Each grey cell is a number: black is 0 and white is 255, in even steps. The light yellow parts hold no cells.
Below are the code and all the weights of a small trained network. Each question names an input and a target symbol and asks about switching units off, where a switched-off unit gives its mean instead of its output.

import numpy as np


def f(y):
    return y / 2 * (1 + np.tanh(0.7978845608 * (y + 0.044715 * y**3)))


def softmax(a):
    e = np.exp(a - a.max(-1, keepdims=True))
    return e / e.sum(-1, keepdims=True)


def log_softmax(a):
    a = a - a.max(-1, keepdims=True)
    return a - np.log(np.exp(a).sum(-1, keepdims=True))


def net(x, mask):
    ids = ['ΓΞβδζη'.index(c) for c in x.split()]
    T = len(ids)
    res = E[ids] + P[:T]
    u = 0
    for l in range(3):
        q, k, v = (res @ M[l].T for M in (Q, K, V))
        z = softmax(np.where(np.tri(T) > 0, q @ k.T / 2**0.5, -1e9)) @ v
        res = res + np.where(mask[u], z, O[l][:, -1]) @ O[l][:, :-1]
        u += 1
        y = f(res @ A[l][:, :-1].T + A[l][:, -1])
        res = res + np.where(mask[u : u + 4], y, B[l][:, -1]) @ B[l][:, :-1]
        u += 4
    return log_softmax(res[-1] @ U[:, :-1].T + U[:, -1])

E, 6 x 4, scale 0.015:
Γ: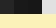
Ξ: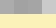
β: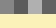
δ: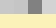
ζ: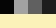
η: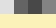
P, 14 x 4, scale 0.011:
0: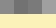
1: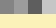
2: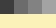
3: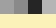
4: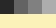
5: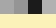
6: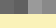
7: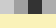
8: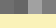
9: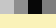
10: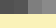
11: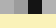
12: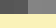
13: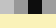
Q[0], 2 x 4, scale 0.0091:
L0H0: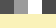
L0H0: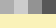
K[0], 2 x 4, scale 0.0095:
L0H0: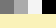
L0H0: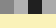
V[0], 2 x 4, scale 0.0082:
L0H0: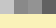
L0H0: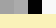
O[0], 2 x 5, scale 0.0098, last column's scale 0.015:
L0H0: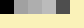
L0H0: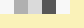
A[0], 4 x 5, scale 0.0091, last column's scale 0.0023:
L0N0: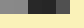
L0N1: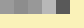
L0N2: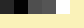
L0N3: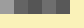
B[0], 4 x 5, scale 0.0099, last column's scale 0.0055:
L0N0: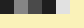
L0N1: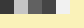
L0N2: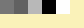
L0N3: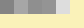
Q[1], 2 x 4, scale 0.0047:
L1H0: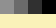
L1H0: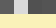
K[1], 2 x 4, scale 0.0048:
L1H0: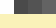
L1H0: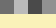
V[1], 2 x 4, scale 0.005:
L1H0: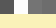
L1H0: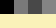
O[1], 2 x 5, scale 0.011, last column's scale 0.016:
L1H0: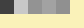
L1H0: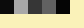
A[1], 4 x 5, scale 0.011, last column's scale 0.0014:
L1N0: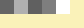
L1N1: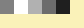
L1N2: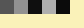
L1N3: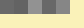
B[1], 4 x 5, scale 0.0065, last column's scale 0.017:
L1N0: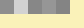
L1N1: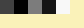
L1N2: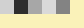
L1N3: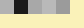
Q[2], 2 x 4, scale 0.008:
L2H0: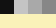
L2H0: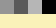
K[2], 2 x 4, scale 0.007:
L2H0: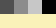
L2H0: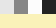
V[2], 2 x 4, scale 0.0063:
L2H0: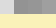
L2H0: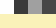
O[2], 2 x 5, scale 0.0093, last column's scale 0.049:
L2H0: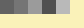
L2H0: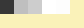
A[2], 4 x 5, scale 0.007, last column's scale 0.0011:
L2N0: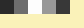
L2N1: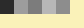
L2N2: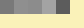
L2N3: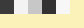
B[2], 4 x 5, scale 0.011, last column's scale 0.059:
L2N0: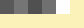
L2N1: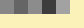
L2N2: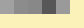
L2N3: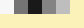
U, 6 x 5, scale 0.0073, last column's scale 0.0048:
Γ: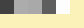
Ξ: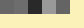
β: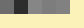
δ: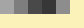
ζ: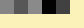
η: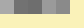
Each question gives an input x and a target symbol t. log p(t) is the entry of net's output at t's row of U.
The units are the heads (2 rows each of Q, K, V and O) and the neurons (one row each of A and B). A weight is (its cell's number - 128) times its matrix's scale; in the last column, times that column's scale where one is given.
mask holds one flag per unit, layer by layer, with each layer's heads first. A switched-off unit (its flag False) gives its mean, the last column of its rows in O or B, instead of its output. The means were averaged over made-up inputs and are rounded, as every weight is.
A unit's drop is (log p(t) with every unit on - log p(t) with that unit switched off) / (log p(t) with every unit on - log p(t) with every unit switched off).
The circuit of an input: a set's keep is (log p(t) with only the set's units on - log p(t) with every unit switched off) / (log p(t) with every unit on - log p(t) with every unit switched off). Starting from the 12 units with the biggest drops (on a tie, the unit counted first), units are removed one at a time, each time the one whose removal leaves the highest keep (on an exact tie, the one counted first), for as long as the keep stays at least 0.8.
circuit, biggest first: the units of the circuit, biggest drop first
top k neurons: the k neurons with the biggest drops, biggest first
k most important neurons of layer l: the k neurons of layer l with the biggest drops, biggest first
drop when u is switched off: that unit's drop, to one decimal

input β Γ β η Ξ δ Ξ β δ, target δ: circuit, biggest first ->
L2N3, L0H0, L0N1
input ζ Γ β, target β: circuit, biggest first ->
L0H0, L0N2, L1N3, L0N1
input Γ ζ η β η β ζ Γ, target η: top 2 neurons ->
L1N1, L2N0
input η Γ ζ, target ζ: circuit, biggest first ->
L0H0, L0N2
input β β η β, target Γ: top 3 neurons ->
L2N3, L2N0, L0N1
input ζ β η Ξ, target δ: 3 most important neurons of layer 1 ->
L1N3, L1N0, L1N2
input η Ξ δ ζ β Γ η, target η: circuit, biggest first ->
L2N3, L0H0, L2H0
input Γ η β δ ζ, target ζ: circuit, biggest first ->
L0N2, L0H0
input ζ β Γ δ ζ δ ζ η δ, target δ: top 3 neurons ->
L2N3, L2N1, L1N3
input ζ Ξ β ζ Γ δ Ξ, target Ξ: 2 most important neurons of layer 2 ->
L2N3, L2N0
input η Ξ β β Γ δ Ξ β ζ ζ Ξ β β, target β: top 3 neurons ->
L1N3, L0N2, L0N1
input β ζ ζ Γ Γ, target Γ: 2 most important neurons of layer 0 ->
L0N1, L0N2
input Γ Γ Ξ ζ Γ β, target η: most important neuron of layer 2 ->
L2N1
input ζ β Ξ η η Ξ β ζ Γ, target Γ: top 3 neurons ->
L2N3, L1N1, L2N0
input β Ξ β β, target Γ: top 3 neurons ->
L2N3, L2N0, L1N1
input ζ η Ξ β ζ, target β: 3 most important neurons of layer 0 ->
L0N2, L0N1, L0N3
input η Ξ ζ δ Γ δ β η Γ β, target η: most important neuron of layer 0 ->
L0N1
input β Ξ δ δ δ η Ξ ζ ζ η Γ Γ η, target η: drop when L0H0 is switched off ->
0.4
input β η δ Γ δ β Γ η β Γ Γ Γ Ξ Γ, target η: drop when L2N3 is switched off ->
-0.1
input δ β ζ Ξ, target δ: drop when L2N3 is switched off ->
0.1
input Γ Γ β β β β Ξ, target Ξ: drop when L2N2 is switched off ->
-0.1
